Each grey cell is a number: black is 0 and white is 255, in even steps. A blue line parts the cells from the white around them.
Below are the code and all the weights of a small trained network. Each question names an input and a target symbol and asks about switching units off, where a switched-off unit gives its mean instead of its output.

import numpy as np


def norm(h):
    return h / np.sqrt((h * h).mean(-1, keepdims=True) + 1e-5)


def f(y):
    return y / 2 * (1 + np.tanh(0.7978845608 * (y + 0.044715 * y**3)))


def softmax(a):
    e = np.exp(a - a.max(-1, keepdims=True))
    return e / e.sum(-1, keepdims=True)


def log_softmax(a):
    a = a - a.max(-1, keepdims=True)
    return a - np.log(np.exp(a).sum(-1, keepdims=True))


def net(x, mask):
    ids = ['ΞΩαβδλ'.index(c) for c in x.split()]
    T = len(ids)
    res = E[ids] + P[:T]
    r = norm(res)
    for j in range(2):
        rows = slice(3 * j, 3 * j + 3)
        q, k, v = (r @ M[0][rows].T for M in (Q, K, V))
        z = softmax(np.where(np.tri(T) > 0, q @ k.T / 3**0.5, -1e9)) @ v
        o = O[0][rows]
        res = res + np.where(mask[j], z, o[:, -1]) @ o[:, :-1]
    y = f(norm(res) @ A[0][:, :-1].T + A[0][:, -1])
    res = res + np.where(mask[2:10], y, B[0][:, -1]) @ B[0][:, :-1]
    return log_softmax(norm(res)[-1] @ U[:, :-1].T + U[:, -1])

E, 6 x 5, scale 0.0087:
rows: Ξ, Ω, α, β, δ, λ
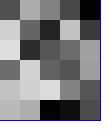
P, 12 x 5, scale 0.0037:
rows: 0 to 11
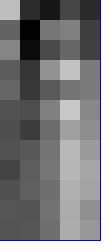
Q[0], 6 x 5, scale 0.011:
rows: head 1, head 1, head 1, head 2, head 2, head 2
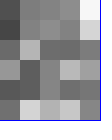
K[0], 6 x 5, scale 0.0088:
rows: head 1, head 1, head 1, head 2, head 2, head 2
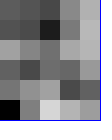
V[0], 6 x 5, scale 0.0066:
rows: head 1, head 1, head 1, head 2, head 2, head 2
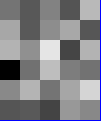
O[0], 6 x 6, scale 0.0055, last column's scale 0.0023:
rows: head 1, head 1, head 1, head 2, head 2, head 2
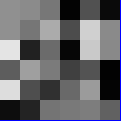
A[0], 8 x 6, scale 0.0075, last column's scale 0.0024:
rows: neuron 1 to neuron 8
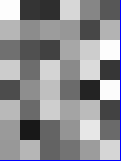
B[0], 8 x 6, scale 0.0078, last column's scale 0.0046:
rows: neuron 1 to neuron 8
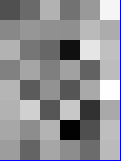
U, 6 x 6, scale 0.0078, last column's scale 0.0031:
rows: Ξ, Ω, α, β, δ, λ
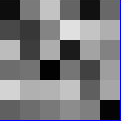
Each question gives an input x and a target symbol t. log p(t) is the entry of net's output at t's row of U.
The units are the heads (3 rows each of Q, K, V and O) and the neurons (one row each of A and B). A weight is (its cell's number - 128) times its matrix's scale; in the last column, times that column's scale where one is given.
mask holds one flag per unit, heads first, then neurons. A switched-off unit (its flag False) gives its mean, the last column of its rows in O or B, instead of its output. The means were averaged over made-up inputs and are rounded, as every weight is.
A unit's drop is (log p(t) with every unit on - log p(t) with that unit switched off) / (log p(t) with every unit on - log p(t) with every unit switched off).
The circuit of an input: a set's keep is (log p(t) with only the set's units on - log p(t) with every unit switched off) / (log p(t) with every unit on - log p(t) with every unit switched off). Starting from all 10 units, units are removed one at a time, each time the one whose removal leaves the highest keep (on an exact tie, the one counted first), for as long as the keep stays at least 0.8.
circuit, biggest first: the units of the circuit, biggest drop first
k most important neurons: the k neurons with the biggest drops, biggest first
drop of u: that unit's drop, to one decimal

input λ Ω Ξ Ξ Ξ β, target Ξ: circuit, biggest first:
head 2; head 1
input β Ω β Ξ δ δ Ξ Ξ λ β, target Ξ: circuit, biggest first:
head 1
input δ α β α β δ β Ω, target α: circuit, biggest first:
neuron 7; head 1
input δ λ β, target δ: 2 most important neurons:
neuron 1; neuron 8
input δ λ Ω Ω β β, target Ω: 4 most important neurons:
neuron 7; neuron 6; neuron 4; neuron 8
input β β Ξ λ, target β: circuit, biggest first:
head 1; neuron 7
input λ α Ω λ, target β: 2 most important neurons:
neuron 7; neuron 1
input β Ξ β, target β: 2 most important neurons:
neuron 1; neuron 7
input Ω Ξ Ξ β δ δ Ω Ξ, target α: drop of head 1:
0.1
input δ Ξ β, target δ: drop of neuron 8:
0.2
